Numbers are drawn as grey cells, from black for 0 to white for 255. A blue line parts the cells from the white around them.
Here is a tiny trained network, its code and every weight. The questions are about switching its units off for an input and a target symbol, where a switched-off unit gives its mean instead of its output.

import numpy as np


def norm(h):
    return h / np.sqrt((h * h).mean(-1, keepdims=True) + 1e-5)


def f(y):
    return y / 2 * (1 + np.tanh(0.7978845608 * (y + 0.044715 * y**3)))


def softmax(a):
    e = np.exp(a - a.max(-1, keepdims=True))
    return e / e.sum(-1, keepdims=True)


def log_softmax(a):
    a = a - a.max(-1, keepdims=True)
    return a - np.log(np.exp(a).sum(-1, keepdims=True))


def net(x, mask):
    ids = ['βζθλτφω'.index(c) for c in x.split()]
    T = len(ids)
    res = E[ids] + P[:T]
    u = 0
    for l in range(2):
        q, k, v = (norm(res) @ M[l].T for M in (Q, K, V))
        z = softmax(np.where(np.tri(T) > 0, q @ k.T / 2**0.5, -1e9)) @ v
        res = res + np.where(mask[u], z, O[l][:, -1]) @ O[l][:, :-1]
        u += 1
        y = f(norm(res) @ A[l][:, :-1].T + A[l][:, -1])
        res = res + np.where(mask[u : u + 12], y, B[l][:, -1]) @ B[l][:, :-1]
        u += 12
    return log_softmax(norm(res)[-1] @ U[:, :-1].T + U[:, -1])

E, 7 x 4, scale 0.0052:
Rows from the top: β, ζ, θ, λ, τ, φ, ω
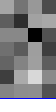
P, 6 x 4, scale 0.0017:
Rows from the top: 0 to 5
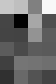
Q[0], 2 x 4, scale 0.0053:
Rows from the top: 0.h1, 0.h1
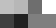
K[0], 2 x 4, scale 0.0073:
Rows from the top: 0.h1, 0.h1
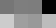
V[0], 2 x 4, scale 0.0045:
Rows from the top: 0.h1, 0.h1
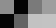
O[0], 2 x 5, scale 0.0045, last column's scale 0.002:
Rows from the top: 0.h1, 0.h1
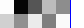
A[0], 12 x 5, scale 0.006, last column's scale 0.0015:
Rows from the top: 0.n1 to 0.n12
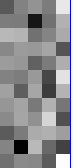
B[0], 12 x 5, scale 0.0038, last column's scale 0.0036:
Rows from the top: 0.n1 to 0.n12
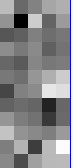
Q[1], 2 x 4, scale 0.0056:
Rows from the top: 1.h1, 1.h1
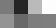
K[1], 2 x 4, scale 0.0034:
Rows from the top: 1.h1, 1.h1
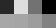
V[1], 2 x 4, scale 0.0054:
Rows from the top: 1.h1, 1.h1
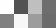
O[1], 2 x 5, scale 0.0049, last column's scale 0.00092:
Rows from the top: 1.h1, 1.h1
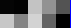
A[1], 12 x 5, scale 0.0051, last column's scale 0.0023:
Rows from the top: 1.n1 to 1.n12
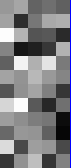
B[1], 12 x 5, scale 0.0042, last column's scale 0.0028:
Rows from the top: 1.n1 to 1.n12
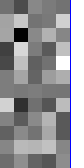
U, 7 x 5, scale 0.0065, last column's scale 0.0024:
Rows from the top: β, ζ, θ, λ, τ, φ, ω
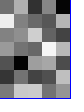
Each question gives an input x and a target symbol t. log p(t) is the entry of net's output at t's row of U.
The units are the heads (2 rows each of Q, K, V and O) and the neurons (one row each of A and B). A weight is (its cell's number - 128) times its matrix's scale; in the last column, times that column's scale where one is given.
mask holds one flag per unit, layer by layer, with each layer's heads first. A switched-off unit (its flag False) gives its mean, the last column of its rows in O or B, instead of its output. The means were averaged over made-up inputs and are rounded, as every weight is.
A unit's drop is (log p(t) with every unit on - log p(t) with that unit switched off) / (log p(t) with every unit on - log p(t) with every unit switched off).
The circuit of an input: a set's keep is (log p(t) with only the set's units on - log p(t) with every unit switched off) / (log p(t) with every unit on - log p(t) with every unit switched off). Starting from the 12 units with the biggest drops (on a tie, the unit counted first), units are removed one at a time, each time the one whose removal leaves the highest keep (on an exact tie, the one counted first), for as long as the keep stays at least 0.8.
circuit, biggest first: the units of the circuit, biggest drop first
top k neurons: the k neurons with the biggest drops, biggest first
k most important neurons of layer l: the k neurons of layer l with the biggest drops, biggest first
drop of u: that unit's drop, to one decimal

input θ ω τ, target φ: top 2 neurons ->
0.n2, 0.n11
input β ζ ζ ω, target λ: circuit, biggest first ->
0.n7
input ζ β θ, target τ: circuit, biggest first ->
1.h1, 0.n2
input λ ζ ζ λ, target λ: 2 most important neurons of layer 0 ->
0.n11, 0.n2
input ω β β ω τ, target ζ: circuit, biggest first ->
1.h1, 0.h1, 1.n8
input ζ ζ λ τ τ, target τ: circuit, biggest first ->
0.h1, 1.h1
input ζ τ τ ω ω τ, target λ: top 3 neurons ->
0.n11, 0.n7, 0.n2
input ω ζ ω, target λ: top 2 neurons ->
0.n7, 1.n3
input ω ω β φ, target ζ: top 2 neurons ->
1.n8, 0.n7
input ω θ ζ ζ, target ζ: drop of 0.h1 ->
1.0
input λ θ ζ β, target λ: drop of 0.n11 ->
0.1
